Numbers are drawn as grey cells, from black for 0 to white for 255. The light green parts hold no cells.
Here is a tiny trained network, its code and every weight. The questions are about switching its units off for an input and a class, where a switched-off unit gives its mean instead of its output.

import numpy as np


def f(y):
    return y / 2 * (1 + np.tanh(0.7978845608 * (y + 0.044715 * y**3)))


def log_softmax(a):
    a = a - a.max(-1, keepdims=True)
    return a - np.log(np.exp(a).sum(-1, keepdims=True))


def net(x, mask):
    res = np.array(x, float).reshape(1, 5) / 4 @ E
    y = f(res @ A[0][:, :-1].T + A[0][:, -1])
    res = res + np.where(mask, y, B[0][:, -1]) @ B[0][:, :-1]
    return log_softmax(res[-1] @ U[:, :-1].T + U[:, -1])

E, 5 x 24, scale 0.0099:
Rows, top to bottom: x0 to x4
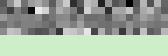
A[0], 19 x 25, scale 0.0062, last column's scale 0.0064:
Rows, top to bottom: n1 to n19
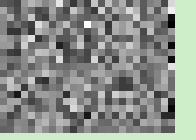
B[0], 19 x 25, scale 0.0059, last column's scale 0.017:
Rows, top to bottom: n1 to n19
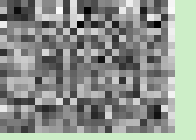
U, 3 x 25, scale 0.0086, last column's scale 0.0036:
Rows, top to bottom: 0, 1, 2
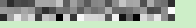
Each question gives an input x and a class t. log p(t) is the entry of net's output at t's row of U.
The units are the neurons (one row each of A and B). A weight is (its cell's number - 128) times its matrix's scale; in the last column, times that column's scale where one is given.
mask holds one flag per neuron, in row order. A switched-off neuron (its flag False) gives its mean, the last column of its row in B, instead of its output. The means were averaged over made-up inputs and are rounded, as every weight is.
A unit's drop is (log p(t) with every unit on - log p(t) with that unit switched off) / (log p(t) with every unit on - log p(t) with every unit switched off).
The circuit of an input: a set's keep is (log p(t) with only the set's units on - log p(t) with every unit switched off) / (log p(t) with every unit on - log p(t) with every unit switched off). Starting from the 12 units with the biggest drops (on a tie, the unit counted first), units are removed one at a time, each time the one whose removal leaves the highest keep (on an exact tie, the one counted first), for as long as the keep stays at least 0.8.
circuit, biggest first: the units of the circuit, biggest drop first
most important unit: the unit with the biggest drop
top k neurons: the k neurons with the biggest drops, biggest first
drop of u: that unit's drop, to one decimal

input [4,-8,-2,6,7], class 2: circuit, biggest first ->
[n12]
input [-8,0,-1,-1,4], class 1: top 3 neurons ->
[n16, n7, n3]
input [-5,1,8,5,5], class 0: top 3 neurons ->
[n2, n15, n9]
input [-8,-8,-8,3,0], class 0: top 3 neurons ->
[n2, n3, n9]
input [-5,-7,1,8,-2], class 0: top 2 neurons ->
[n3, n2]
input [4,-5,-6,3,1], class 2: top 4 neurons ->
[n2, n4, n12, n17]
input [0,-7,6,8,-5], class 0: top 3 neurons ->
[n3, n1, n16]
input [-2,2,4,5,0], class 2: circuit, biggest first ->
[n1, n6]
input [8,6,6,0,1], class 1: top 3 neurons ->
[n4, n2, n3]
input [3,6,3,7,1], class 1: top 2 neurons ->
[n4, n2]
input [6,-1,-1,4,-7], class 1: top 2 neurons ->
[n9, n17]
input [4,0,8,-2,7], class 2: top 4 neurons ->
[n2, n4, n6, n1]
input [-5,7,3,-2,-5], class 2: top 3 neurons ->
[n5, n14, n8]
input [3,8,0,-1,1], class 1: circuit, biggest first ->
[n4]
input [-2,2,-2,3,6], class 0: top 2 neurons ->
[n15, n9]
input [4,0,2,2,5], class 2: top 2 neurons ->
[n2, n4]
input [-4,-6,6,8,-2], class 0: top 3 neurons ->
[n3, n2, n4]
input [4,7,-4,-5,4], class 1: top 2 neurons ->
[n4, n2]
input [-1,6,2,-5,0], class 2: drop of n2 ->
0.2
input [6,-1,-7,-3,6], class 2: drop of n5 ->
0.0
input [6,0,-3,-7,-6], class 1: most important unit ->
n9
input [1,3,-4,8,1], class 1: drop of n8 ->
0.1
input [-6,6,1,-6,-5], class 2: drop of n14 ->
0.3
